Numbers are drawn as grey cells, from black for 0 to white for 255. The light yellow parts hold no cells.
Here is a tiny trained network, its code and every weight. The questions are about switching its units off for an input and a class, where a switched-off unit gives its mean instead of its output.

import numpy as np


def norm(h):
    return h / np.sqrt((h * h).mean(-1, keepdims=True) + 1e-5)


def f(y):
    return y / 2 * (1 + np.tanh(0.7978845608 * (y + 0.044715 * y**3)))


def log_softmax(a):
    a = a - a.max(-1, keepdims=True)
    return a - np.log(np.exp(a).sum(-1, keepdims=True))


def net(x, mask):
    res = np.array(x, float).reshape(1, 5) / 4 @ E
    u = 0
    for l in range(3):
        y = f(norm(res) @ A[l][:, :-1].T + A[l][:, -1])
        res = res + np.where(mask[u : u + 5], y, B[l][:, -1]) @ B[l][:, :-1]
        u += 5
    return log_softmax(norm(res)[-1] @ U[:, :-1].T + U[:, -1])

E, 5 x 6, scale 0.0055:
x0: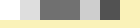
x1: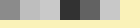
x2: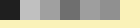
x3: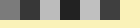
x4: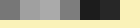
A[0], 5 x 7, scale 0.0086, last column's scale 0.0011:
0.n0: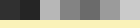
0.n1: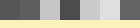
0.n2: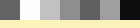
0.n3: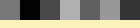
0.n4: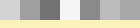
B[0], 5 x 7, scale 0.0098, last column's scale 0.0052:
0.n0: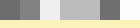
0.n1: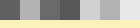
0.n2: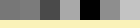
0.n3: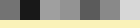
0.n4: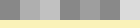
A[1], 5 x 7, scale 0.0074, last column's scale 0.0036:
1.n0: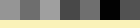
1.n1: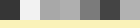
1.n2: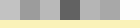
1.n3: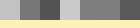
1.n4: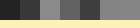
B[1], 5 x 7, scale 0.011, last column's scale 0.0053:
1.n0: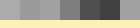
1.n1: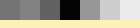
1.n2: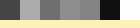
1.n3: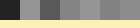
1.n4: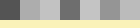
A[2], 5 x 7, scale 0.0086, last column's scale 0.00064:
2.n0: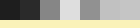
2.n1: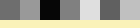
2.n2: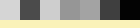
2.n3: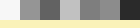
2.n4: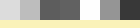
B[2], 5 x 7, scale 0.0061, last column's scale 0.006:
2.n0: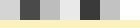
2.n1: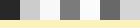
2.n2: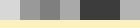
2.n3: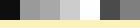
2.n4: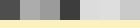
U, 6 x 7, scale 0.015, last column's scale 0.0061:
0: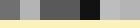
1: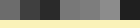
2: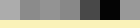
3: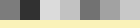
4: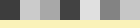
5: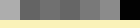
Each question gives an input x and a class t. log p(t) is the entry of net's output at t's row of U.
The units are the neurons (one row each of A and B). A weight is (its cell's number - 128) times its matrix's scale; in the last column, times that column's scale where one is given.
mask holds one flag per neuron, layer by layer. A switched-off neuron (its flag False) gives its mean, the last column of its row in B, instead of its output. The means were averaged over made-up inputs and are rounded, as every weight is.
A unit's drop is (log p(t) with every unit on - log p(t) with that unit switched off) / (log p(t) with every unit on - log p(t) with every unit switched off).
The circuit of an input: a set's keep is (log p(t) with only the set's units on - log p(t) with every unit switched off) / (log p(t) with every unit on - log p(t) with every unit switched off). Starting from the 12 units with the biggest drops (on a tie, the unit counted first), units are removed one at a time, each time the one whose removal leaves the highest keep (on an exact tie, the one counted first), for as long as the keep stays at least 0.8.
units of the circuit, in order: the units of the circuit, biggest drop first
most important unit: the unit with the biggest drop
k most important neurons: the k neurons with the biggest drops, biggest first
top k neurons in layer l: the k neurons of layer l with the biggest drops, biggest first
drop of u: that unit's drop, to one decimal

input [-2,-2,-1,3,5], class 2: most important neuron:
1.n0
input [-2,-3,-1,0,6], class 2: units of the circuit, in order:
1.n0; 0.n1
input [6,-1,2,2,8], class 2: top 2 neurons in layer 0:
0.n1; 0.n4
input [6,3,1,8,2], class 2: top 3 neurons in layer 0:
0.n4; 0.n0; 0.n1
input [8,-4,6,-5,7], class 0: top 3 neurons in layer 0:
0.n2; 0.n1; 0.n0
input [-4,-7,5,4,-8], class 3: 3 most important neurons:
0.n3; 2.n0; 1.n1
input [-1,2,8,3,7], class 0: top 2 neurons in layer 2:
2.n1; 2.n4
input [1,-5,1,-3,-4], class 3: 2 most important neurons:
0.n3; 0.n1
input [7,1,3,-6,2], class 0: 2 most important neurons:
0.n2; 0.n1
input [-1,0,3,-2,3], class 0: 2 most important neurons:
0.n2; 0.n3
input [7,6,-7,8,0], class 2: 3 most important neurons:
1.n1; 1.n0; 0.n1
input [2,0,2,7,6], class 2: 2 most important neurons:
1.n0; 0.n1
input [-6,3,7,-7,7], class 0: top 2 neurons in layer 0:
0.n2; 0.n3
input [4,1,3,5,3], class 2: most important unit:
1.n0
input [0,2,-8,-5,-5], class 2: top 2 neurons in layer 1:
1.n1; 1.n2
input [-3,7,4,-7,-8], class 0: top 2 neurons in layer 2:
2.n1; 2.n3
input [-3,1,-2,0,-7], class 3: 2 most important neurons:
0.n3; 2.n0
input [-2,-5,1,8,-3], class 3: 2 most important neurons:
0.n3; 1.n1
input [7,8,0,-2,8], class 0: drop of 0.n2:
0.2
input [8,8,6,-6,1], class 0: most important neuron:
0.n2
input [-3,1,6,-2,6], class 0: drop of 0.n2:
0.6
